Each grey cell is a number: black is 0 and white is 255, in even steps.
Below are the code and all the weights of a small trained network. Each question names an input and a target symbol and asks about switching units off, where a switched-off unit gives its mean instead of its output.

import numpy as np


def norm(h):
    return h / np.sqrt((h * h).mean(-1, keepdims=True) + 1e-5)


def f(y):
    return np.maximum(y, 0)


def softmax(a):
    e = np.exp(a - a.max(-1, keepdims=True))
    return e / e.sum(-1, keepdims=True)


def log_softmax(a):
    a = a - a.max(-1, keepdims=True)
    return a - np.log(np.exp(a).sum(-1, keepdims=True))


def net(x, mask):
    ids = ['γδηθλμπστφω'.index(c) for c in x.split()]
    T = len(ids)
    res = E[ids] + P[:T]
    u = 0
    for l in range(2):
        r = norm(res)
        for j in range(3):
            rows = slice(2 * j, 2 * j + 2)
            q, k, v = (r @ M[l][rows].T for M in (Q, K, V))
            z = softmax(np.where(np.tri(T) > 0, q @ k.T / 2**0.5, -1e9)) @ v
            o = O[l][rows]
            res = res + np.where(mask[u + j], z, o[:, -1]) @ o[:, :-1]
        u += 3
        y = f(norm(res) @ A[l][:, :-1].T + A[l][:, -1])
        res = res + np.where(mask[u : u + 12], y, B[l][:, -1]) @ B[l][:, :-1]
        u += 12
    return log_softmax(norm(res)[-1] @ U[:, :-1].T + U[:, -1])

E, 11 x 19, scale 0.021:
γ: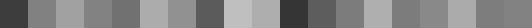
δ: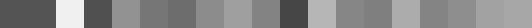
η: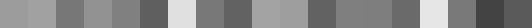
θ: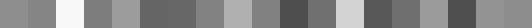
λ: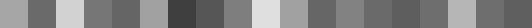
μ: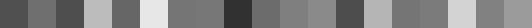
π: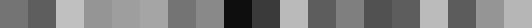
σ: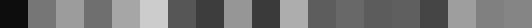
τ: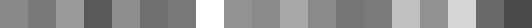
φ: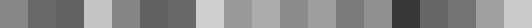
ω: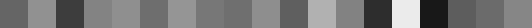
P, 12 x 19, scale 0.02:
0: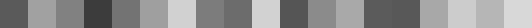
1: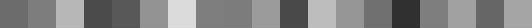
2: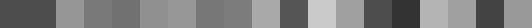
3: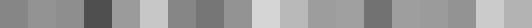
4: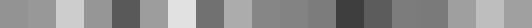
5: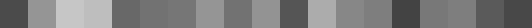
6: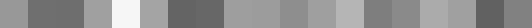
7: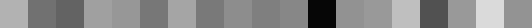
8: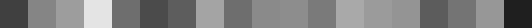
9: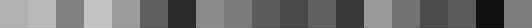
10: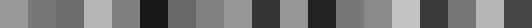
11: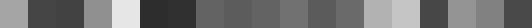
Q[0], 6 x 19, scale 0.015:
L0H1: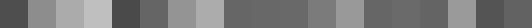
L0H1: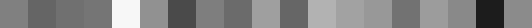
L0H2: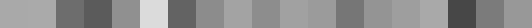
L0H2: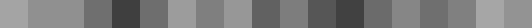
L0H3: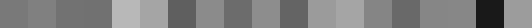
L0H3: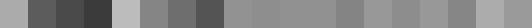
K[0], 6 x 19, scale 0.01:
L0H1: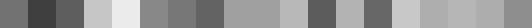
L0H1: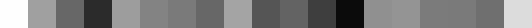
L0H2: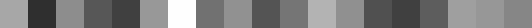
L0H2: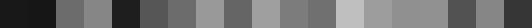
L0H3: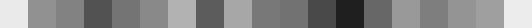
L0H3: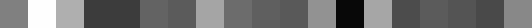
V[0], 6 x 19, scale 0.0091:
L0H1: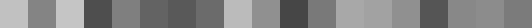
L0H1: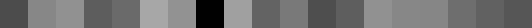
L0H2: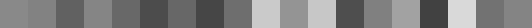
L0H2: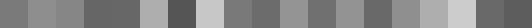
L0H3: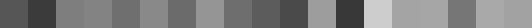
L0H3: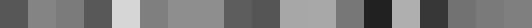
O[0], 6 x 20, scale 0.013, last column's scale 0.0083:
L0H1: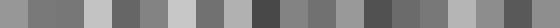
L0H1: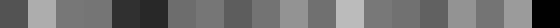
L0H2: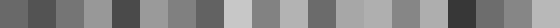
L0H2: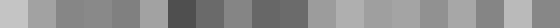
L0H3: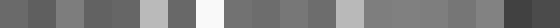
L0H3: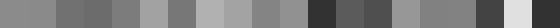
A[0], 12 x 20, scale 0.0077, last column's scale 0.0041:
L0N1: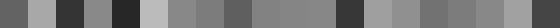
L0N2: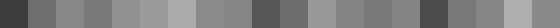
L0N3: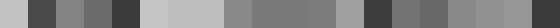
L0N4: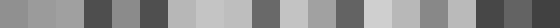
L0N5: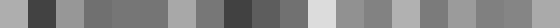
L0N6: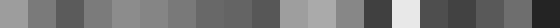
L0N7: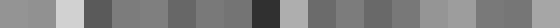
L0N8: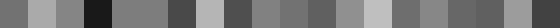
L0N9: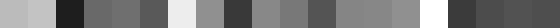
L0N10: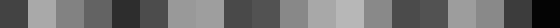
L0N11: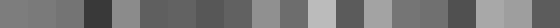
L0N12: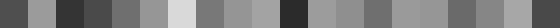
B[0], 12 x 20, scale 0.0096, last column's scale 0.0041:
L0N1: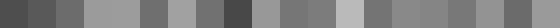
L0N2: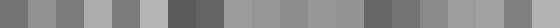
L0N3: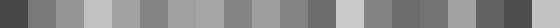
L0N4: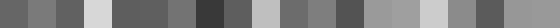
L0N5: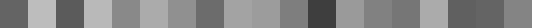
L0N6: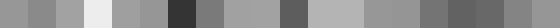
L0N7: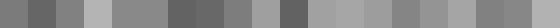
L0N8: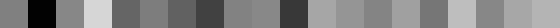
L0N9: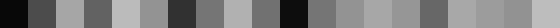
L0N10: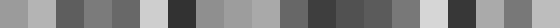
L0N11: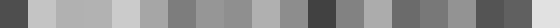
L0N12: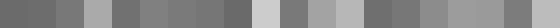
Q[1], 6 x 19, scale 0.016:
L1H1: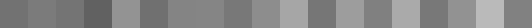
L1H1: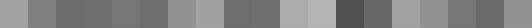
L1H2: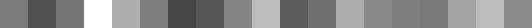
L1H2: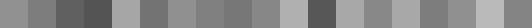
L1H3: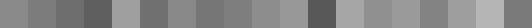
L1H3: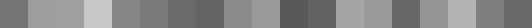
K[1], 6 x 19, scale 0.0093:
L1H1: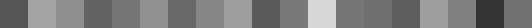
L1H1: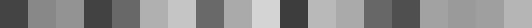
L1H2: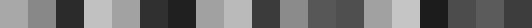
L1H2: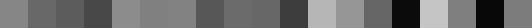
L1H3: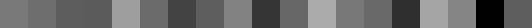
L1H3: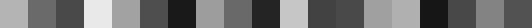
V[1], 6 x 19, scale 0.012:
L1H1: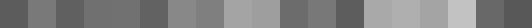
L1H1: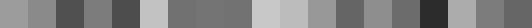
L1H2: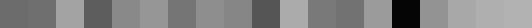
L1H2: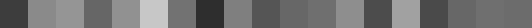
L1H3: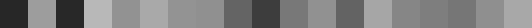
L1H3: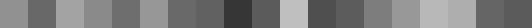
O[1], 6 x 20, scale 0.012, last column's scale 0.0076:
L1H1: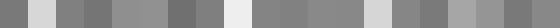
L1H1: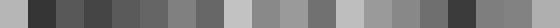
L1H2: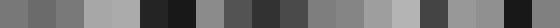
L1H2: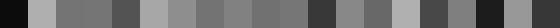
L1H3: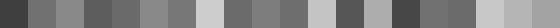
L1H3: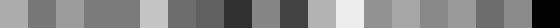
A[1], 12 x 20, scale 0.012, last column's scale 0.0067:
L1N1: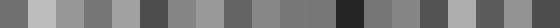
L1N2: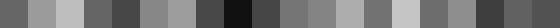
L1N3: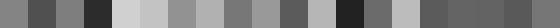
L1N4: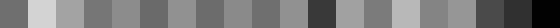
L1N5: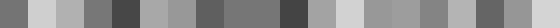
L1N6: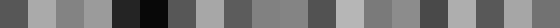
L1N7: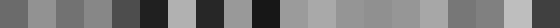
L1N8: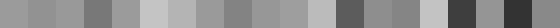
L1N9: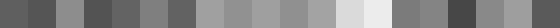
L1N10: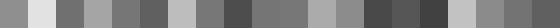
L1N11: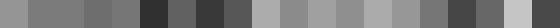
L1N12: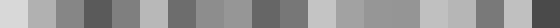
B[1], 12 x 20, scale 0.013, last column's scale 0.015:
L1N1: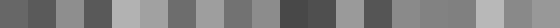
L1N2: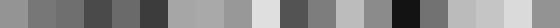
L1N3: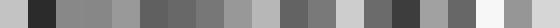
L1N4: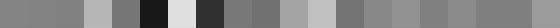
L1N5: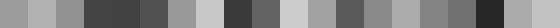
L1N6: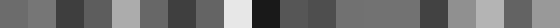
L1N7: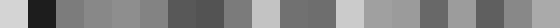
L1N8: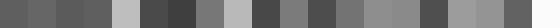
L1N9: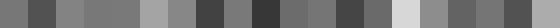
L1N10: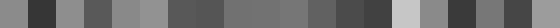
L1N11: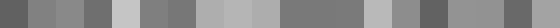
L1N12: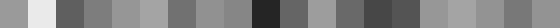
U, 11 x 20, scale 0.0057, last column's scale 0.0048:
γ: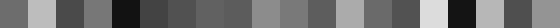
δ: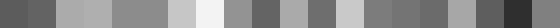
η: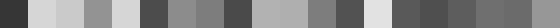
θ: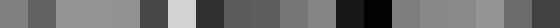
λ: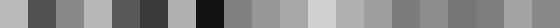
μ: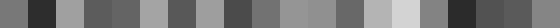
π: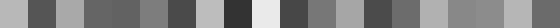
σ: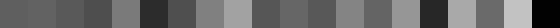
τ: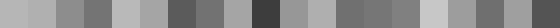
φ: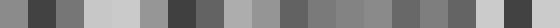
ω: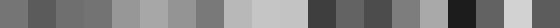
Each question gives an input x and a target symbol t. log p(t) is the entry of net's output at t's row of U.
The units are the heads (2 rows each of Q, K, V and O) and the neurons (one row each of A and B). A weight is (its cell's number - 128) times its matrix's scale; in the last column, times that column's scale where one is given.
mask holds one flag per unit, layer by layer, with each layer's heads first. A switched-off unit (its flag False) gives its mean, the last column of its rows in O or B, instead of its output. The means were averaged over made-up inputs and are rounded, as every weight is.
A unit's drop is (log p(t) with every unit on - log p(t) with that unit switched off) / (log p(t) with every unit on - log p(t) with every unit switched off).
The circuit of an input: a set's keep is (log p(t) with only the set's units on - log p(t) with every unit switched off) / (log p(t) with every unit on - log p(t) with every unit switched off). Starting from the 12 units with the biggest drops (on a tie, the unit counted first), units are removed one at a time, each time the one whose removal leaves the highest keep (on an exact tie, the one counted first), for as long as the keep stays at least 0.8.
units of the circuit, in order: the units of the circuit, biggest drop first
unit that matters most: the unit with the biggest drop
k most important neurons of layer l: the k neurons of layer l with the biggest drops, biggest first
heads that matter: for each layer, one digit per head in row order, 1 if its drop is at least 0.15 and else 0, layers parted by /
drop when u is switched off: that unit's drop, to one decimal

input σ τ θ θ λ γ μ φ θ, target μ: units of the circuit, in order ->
(L0H1, L1N9)
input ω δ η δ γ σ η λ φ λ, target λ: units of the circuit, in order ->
(L0H1, L1N8, L0H3)
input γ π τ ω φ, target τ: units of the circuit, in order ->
(L0H2, L1N12)
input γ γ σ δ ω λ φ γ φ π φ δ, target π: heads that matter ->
110 / 000
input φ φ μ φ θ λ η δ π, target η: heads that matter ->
101 / 000
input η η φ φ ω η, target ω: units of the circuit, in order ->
(L1H2)
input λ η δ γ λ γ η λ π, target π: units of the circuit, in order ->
(L1H3, L1N2)
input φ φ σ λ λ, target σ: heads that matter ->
100 / 000
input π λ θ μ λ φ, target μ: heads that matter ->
101 / 000
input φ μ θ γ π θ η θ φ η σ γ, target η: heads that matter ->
001 / 000
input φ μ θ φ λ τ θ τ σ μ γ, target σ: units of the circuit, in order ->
(L0H1, L0H3)
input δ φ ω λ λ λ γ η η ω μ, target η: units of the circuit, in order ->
(L0H1, L0N11, L1N3)
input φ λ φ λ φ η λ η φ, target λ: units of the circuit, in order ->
(L0H1, L0H3, L1N8)
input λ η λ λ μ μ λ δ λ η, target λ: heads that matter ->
100 / 001
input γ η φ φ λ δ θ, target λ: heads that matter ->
100 / 000
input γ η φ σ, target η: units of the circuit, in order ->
(L0H1, L1N3, L0N11)
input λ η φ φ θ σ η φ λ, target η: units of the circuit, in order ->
(L0H3, L0H1, L1N3)
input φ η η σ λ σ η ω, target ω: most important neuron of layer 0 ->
(L0N6)
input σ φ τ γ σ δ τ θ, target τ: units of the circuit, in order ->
(L1N12, L1H3, L1H1, L1N5)
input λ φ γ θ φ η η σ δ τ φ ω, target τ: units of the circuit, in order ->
(L0H2, L1N12, L1H2)
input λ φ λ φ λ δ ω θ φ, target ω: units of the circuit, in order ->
(L0H3)
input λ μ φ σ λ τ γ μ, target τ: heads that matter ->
010 / 000
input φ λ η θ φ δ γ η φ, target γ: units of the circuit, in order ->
(L0H1, L0N10)
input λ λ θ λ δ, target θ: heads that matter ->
011 / 000
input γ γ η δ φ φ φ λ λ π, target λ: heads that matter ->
001 / 000
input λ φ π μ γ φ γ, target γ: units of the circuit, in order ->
(L0H1, L0N10, L0H3)
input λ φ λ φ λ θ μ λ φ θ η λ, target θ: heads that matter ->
110 / 000
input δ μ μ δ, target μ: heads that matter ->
000 / 000
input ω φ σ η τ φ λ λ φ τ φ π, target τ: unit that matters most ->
L0H2
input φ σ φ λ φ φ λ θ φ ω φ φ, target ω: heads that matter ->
001 / 000
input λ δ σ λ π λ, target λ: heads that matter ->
111 / 000
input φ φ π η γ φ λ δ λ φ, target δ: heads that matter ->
101 / 000
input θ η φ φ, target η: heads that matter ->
101 / 000
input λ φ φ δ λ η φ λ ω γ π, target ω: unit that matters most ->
L0H3
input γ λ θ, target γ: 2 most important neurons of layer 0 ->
(L0N10, L0N5)
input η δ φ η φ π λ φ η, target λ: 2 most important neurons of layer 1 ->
(L1N7, L1N8)
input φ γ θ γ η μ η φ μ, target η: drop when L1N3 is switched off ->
0.2
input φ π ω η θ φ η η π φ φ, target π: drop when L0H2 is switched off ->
0.5
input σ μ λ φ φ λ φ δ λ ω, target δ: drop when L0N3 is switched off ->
0.1
